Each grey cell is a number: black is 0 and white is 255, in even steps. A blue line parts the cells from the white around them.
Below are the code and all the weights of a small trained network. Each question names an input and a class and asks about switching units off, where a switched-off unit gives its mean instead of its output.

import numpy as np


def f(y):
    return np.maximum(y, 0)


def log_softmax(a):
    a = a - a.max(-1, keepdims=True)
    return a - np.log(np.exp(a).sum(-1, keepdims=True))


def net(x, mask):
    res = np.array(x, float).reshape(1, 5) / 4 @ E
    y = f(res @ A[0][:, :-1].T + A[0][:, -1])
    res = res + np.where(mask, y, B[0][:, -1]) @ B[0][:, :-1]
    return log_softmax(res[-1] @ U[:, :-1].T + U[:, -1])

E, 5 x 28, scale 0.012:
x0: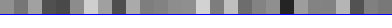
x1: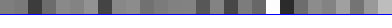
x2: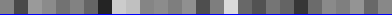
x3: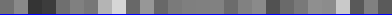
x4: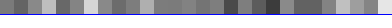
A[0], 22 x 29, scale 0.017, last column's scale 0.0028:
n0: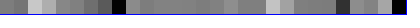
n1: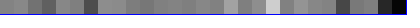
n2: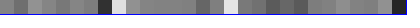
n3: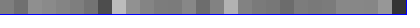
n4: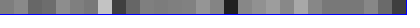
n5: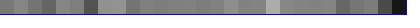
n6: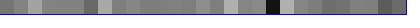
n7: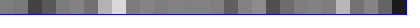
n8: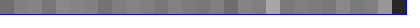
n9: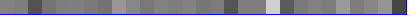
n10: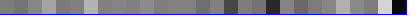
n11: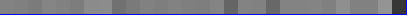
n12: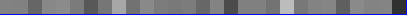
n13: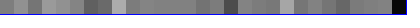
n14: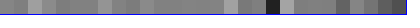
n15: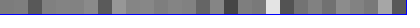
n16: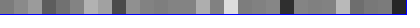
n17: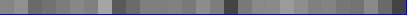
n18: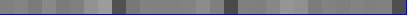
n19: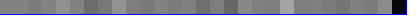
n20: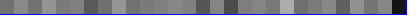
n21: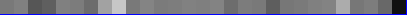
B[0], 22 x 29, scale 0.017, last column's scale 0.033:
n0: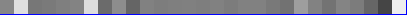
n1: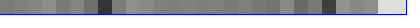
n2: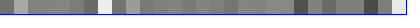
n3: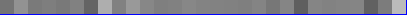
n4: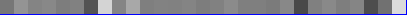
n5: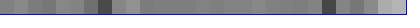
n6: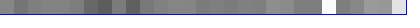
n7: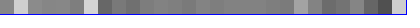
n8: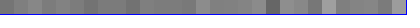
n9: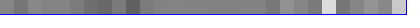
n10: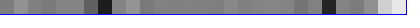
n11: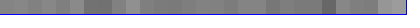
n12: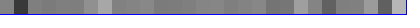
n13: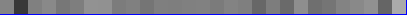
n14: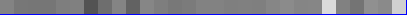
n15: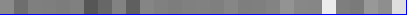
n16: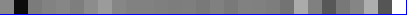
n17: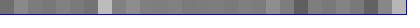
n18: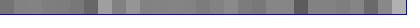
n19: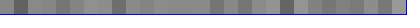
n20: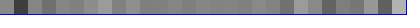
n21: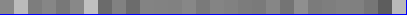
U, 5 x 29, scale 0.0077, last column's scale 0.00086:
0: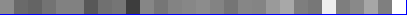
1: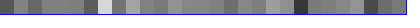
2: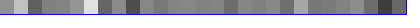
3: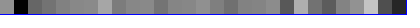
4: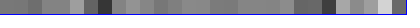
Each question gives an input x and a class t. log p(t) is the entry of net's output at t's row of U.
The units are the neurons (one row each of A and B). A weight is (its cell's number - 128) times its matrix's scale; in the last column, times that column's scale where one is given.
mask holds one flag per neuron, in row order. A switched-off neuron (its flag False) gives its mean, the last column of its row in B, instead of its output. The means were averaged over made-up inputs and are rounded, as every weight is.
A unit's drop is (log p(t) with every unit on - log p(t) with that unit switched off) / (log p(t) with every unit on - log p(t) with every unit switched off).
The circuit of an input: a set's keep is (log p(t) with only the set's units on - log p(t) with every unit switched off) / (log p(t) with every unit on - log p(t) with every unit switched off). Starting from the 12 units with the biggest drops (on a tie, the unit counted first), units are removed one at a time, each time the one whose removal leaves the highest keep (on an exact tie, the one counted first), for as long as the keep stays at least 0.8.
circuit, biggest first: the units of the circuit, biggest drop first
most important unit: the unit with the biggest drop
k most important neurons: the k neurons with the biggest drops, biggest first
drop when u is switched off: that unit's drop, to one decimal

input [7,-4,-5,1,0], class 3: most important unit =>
n16
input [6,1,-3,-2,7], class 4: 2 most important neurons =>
n10, n12
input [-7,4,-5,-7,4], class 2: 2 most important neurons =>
n0, n16
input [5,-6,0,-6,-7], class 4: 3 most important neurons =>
n1, n15, n7
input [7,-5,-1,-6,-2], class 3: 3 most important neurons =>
n16, n7, n21
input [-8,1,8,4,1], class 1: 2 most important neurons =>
n2, n16
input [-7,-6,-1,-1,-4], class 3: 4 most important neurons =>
n12, n20, n13, n15
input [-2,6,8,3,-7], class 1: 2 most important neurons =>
n2, n10
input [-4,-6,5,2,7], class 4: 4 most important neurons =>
n10, n15, n9, n4
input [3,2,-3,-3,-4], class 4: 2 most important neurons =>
n2, n1
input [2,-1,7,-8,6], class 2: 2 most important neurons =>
n0, n4
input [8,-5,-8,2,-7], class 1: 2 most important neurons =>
n4, n17
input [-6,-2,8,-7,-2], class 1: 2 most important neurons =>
n2, n3
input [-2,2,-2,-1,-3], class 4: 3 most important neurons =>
n16, n2, n6
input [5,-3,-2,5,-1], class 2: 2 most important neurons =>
n7, n21
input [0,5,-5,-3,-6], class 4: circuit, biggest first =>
n1
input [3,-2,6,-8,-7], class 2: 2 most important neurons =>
n0, n10
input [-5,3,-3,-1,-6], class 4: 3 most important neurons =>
n1, n16, n5
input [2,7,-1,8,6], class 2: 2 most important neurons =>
n7, n21
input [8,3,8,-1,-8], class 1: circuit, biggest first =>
n2
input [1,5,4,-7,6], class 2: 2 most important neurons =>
n0, n1
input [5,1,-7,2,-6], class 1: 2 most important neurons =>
n4, n10
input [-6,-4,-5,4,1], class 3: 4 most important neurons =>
n12, n2, n20, n13
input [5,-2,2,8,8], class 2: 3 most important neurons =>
n7, n21, n1
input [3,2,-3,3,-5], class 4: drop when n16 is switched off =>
0.0
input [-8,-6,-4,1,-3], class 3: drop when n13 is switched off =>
0.1
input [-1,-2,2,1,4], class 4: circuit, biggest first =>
n10
